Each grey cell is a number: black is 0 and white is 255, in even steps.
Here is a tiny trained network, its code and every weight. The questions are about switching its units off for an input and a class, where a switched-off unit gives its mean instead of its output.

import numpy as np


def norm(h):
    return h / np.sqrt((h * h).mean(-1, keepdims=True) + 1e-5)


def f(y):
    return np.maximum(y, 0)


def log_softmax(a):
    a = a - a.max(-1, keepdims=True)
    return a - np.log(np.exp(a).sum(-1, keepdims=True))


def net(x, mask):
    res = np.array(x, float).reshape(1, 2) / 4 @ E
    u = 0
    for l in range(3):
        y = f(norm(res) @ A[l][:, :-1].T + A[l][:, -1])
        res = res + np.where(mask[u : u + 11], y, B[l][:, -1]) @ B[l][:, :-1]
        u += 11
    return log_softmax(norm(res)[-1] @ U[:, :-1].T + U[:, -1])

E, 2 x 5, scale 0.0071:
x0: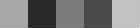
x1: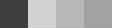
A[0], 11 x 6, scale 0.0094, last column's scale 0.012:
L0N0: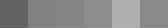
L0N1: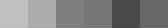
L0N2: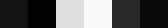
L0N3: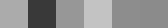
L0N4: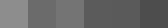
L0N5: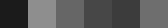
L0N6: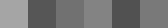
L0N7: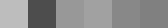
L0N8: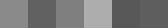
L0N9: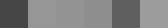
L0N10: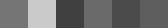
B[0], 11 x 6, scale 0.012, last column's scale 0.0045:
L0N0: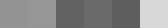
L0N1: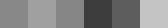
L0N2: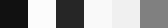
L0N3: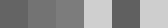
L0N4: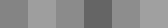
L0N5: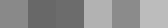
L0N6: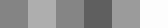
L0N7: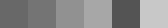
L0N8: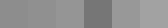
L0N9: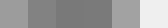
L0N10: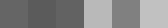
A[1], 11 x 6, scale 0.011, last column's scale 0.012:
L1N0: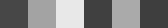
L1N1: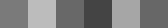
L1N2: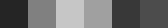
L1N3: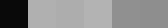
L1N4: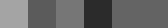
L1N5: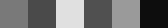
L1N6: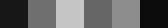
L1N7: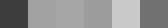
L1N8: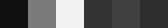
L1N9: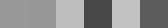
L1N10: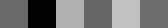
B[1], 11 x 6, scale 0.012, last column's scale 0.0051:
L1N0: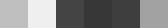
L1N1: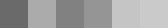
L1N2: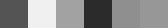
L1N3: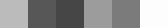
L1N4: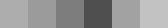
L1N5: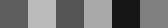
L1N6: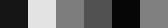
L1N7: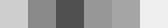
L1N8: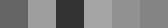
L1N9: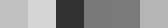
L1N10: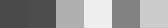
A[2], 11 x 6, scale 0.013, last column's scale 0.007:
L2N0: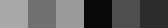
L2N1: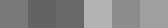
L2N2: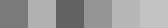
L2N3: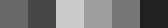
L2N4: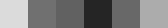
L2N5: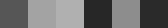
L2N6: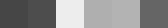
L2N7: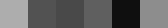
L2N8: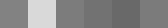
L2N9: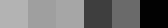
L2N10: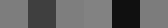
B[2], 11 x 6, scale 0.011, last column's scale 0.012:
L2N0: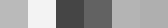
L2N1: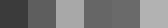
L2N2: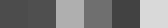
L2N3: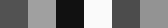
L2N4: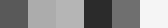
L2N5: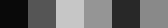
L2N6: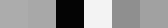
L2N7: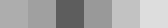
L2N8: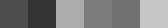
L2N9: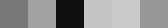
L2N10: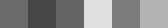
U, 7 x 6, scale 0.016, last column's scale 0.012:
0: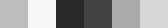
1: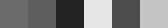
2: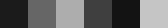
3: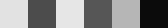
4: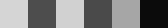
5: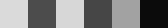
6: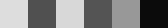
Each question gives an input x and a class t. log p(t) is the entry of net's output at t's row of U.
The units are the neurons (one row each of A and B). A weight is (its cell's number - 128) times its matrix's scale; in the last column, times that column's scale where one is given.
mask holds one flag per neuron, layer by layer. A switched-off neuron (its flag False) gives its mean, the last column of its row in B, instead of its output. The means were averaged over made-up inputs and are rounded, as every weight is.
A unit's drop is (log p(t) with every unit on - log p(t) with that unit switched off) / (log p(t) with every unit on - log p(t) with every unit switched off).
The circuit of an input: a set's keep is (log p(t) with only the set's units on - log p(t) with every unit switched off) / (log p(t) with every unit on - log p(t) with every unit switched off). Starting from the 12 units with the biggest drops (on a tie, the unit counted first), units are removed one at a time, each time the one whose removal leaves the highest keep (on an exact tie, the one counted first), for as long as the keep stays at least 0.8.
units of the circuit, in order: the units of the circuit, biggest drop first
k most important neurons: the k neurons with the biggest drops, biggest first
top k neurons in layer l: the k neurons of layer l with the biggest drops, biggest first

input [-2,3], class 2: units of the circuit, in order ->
(L2N2)
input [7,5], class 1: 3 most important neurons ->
(L1N10 L0N6 L2N4)
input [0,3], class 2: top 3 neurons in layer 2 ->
(L2N2 L2N7 L2N0)
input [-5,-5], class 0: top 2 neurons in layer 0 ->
(L0N1 L0N3)
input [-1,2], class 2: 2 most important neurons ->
(L0N0 L2N2)
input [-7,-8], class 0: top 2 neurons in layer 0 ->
(L0N1 L0N3)
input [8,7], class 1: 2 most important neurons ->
(L1N10 L0N6)
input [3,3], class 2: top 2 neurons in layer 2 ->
(L2N2 L2N7)
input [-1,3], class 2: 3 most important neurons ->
(L2N2 L0N0 L2N7)
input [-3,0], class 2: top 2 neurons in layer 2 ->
(L2N1 L2N6)
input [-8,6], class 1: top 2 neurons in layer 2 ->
(L2N0 L2N2)
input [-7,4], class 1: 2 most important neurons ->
(L1N3 L2N0)
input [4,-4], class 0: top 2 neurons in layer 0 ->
(L0N6 L0N10)
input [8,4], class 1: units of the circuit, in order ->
(L1N10)
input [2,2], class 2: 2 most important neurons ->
(L0N0 L1N10)
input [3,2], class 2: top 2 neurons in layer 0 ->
(L0N0 L0N10)
